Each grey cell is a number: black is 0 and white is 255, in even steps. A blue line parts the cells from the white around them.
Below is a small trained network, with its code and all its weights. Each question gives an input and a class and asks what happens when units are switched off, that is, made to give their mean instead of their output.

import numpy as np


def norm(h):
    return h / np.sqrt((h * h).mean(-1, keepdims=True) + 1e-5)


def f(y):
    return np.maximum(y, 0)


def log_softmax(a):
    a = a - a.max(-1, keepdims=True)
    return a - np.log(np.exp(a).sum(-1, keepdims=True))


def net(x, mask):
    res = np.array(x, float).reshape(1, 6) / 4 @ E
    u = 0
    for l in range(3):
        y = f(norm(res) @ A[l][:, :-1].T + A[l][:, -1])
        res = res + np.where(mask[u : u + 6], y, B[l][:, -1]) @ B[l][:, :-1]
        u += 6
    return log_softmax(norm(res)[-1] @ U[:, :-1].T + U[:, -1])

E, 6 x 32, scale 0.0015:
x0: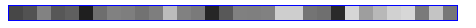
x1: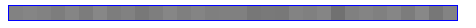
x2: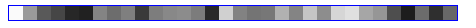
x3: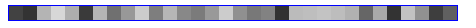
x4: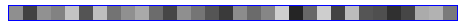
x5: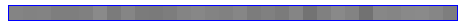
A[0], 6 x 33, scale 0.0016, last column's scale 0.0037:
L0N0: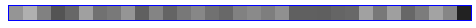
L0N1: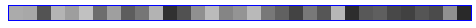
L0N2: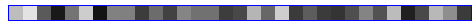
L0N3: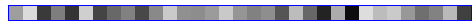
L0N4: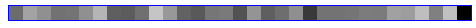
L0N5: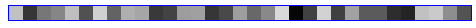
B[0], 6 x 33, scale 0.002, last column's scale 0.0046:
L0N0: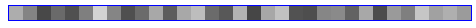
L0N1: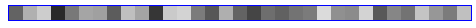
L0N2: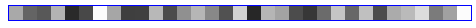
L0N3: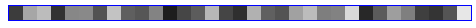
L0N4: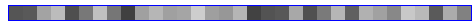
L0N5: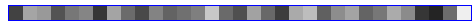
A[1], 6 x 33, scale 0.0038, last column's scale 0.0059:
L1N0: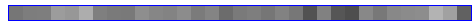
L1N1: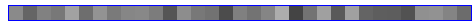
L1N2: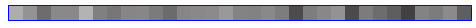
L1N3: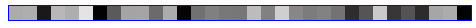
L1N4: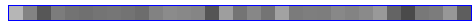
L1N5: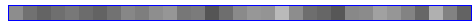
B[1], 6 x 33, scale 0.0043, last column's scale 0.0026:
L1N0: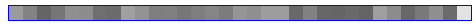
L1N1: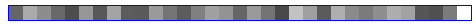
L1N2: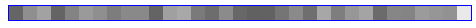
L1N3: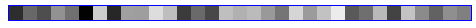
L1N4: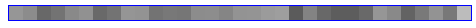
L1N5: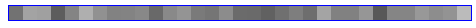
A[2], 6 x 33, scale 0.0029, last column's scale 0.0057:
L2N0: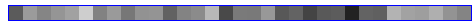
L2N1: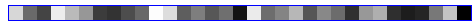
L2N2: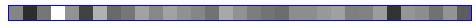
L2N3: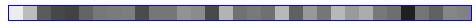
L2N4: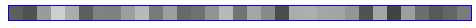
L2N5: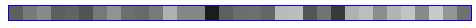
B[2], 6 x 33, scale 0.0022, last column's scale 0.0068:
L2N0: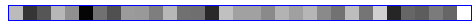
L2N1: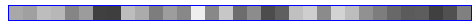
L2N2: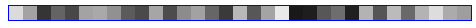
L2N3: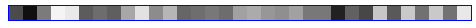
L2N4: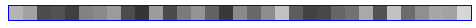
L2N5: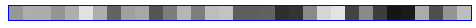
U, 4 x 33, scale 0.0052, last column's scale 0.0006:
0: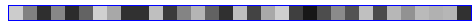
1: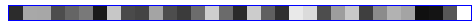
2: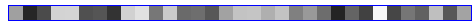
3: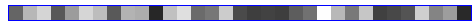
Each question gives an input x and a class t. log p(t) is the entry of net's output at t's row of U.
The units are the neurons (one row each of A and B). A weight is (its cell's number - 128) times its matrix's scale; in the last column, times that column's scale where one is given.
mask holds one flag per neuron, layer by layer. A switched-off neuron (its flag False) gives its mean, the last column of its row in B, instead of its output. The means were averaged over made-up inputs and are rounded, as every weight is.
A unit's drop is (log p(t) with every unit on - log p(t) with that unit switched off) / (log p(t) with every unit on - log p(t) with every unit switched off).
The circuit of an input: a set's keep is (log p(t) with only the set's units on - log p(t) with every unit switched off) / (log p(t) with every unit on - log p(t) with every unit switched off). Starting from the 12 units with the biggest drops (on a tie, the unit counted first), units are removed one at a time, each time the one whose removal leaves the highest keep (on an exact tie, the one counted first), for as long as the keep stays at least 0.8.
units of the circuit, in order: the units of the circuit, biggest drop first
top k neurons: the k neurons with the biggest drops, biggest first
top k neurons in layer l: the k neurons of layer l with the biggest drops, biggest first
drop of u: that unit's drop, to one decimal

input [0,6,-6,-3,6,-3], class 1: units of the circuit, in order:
[L1N1]
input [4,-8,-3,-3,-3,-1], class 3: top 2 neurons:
[L2N5 L0N5]
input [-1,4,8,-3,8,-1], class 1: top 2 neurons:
[L1N1 L0N5]
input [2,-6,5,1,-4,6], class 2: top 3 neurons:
[L2N3 L0N5 L1N1]
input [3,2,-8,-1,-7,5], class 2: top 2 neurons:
[L2N0 L0N5]
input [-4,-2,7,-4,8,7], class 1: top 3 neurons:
[L1N1 L0N5 L2N0]
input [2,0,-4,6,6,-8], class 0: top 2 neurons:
[L2N4 L0N3]
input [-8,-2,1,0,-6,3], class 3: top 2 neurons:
[L0N1 L0N5]
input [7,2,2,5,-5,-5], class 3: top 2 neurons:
[L2N5 L0N5]
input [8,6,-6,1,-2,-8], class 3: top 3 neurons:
[L2N5 L1N5 L2N3]
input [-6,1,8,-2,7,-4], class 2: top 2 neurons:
[L2N3 L0N3]
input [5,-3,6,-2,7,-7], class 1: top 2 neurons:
[L1N1 L2N0]
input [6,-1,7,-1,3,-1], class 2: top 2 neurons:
[L2N3 L1N4]
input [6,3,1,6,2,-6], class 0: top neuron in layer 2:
[L2N2]
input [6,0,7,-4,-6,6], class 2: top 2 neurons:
[L2N3 L0N5]
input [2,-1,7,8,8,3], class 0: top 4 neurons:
[L2N4 L0N3 L2N2 L2N0]
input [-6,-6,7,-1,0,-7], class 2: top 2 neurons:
[L2N3 L1N4]
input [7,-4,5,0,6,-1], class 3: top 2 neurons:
[L2N5 L1N5]
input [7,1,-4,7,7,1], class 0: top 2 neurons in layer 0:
[L0N3 L0N1]
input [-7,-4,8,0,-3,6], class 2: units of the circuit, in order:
[L2N3]
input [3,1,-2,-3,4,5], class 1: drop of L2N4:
0.1
